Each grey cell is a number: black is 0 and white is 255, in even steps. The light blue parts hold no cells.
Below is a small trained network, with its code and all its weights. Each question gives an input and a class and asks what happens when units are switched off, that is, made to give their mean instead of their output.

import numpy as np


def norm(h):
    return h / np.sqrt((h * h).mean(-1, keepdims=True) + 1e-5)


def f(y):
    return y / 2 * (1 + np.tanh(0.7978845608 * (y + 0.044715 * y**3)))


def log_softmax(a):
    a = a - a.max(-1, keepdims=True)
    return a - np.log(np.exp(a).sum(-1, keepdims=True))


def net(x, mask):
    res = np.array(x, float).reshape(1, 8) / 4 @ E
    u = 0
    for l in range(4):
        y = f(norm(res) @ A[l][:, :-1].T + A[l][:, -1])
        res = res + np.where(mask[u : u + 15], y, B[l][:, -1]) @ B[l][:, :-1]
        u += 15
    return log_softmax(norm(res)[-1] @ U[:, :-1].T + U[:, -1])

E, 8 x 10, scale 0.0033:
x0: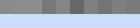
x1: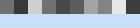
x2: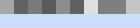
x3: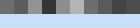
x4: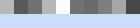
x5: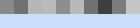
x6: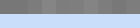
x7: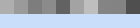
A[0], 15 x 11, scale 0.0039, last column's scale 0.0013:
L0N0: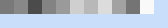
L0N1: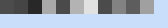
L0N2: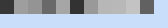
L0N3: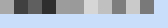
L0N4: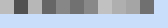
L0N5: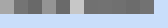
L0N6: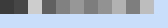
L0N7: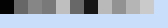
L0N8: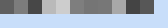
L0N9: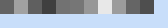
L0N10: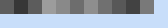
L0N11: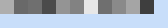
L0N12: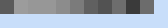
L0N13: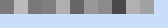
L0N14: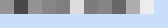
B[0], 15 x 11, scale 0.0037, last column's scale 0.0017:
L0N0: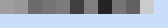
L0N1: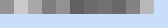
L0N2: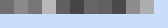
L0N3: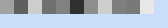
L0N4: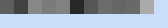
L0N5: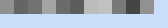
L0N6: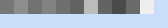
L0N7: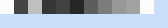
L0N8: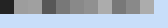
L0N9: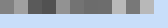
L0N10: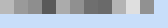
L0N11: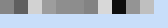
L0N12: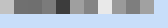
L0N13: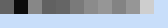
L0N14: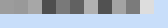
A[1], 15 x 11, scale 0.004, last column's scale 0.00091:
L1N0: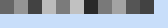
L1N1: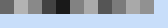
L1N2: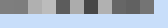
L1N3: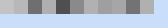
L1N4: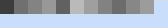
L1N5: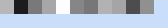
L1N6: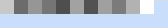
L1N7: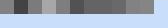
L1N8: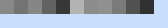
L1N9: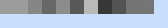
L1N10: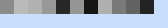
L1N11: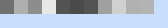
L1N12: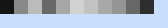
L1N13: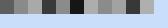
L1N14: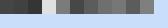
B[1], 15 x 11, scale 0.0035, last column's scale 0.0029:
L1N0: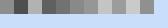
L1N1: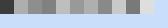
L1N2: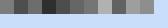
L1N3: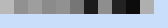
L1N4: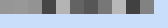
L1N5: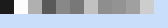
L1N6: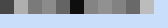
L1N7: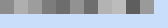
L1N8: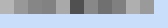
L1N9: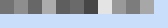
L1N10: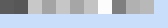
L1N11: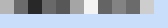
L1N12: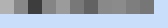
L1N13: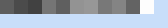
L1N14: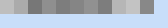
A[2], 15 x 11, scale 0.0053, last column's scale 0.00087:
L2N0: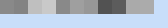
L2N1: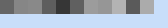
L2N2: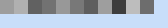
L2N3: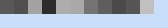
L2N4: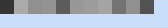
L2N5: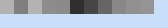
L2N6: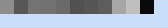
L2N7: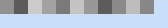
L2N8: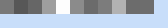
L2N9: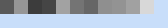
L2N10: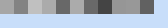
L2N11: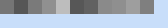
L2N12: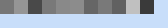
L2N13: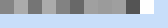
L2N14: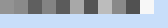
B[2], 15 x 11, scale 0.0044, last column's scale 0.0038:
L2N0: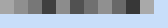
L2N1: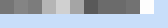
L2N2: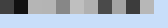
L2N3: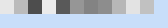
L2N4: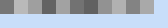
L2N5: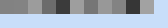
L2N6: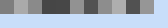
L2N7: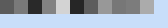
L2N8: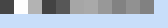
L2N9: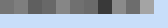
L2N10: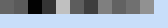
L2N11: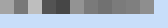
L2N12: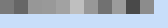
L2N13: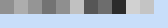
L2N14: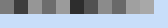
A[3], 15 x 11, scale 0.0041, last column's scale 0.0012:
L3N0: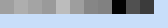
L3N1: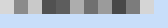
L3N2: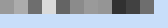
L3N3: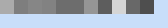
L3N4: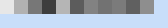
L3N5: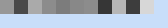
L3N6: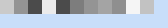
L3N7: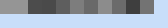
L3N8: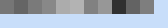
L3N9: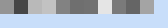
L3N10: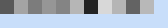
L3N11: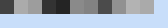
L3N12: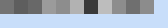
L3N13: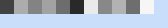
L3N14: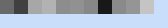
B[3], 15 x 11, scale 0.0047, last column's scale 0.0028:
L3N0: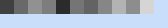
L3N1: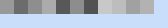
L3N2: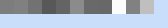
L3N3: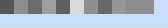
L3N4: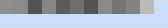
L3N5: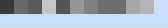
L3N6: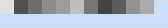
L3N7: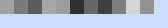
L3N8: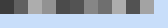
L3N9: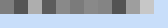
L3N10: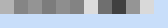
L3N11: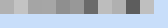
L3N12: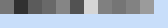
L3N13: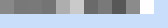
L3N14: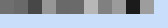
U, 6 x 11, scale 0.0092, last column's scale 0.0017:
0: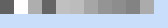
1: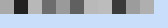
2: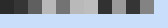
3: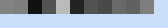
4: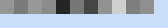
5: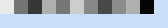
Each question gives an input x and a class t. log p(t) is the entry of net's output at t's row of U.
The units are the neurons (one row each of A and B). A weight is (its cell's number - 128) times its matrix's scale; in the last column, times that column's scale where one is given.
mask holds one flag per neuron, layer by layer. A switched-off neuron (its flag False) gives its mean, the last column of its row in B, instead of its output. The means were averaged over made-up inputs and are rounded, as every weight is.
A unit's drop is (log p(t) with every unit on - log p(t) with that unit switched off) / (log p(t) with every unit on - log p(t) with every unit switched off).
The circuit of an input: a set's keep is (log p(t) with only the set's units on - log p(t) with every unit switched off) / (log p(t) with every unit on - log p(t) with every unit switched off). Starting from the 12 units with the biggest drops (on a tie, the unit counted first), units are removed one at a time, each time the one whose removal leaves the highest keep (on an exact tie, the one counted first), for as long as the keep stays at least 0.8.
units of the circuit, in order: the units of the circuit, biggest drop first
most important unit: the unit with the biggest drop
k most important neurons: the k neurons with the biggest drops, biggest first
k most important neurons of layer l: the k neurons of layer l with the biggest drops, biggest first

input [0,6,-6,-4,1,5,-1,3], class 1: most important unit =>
L1N10
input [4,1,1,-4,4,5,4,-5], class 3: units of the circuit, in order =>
[L2N10 L2N7]
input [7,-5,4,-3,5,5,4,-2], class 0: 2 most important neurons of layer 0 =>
[L0N13 L0N6]
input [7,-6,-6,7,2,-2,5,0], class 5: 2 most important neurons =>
[L2N3 L3N6]
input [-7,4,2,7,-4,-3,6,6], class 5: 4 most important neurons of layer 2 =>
[L2N3 L2N2 L2N0 L2N5]
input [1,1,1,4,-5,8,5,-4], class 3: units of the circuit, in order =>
[L2N7 L2N10]
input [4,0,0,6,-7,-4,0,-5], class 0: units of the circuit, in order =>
[L1N1 L3N11]
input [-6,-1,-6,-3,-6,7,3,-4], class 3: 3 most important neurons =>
[L2N7 L2N10 L1N5]
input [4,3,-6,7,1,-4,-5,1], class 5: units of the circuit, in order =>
[L2N3 L0N3 L1N6]
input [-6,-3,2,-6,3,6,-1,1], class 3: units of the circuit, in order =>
[L2N0 L2N10 L2N7]
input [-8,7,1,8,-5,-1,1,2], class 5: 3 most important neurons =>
[L2N3 L2N2 L1N8]
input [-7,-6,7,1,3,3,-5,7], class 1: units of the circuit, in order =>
[L0N3 L0N11]
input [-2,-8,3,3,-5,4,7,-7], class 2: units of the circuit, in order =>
[L2N2 L3N14]
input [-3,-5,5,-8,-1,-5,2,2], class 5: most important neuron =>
[L3N6]
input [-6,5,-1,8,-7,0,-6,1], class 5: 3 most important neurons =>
[L2N3 L1N5 L1N12]
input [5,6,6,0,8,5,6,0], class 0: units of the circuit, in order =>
[L1N5 L2N8]
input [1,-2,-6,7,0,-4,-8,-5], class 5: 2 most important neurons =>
[L2N3 L1N9]
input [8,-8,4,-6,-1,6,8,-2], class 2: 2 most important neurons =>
[L2N2 L2N12]
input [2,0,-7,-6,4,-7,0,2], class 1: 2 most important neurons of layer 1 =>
[L1N0 L1N10]
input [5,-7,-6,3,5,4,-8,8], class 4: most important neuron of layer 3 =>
[L3N0]
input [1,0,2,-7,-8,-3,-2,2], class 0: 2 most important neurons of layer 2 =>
[L2N3 L2N4]
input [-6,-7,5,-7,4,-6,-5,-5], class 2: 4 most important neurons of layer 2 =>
[L2N2 L2N12 L2N3 L2N9]
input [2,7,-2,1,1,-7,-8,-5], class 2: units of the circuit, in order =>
[L1N13 L2N1]
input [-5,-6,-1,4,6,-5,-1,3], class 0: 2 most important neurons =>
[L2N8 L1N5]
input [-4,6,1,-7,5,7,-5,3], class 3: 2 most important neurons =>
[L2N10 L2N7]
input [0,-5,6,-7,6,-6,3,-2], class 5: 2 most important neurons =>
[L0N2 L1N14]
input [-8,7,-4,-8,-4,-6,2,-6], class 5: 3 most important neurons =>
[L1N11 L2N2 L1N14]
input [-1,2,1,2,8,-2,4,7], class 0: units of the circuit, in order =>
[L1N5]
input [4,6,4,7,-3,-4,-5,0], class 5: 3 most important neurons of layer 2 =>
[L2N3 L2N2 L2N12]
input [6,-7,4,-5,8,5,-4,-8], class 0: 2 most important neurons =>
[L2N8 L1N5]
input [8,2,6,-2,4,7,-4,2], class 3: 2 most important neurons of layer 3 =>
[L3N4 L3N10]
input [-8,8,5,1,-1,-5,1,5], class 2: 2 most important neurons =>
[L1N13 L2N1]
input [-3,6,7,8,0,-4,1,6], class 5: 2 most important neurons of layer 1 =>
[L1N10 L1N13]
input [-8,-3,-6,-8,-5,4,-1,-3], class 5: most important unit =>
L1N11
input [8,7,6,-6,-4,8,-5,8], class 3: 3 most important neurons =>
[L2N7 L2N10 L2N2]
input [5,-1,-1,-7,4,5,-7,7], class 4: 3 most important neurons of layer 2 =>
[L2N3 L2N0 L2N13]
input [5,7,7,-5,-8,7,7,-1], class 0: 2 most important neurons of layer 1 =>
[L1N1 L1N10]
